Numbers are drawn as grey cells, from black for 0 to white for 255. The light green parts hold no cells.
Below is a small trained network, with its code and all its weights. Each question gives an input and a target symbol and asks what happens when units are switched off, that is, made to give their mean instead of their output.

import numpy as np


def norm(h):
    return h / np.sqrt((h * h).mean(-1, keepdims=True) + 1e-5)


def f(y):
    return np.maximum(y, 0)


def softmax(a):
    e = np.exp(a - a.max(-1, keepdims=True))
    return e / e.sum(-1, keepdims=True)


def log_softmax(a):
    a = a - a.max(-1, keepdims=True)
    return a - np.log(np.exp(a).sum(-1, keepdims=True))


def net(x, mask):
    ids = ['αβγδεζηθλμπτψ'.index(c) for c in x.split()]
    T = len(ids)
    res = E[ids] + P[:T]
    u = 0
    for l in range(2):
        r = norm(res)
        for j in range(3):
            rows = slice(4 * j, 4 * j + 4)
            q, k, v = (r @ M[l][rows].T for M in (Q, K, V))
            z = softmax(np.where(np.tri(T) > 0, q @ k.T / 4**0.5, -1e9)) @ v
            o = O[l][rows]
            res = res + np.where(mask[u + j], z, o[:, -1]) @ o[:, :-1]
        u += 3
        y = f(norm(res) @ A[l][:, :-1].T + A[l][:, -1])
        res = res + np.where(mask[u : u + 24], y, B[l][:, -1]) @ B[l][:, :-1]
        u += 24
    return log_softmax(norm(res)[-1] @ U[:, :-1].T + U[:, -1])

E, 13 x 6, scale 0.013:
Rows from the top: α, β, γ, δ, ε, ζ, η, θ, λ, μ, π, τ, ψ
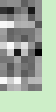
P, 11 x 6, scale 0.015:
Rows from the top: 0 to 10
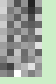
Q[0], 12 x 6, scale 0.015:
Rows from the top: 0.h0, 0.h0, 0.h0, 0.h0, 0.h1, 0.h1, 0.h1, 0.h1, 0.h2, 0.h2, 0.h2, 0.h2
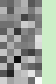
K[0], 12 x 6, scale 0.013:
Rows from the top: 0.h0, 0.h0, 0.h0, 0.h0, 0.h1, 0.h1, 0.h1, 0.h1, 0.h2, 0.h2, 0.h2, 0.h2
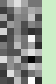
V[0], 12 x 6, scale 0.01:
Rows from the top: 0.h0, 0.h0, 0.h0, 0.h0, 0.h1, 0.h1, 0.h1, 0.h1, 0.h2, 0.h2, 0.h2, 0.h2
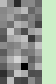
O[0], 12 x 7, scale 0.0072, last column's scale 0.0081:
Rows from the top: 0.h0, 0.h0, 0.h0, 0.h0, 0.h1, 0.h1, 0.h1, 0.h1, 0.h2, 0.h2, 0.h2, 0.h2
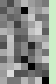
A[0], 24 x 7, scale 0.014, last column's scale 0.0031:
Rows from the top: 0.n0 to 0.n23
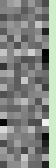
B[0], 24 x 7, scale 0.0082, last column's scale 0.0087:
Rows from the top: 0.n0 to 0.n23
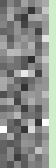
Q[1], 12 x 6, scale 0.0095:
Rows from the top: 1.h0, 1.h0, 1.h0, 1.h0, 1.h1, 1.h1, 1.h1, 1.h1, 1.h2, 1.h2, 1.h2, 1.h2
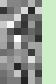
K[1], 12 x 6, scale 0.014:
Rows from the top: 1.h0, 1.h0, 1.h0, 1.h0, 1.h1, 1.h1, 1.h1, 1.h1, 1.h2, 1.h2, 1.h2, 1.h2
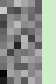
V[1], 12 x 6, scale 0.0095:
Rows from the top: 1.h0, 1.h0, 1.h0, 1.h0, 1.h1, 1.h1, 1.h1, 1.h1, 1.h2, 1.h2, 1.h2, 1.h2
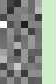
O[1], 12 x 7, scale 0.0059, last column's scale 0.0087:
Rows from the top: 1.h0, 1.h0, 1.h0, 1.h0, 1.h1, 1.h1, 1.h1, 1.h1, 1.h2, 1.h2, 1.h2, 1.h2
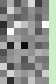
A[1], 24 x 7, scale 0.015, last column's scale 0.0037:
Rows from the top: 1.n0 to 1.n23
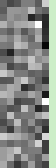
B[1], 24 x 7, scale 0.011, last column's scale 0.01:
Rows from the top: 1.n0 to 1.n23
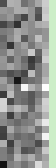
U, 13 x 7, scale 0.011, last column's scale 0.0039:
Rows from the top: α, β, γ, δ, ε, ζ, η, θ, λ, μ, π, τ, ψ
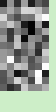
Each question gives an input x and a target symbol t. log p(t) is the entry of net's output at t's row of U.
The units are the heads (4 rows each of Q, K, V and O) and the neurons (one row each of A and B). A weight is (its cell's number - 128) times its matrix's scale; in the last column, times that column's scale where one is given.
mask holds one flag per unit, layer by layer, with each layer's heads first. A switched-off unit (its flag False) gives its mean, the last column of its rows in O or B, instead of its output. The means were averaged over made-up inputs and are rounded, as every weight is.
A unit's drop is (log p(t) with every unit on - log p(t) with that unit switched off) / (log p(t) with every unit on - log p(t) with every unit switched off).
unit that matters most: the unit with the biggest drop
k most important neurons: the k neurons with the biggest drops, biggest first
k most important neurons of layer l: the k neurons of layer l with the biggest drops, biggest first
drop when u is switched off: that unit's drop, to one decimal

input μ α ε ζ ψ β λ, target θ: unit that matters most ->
0.h1
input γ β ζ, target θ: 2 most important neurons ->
1.n2, 1.n12
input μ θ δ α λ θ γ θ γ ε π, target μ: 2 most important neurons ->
1.n15, 1.n12
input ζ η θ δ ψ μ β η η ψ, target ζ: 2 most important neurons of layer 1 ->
1.n12, 1.n20
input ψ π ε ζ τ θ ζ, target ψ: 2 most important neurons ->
1.n3, 1.n8
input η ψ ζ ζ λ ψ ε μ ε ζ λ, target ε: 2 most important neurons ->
1.n11, 1.n12
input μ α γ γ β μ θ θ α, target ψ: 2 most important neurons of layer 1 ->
1.n3, 1.n8
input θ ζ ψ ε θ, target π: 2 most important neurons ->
1.n23, 0.n11
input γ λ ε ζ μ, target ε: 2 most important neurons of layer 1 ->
1.n11, 1.n12
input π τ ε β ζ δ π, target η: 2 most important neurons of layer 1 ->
1.n7, 1.n12
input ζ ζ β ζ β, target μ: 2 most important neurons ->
1.n15, 0.n17
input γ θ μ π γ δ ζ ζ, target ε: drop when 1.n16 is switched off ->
0.0
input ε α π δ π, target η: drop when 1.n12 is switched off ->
0.2
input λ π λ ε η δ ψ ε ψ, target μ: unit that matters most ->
1.n15
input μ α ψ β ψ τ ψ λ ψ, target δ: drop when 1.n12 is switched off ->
0.2
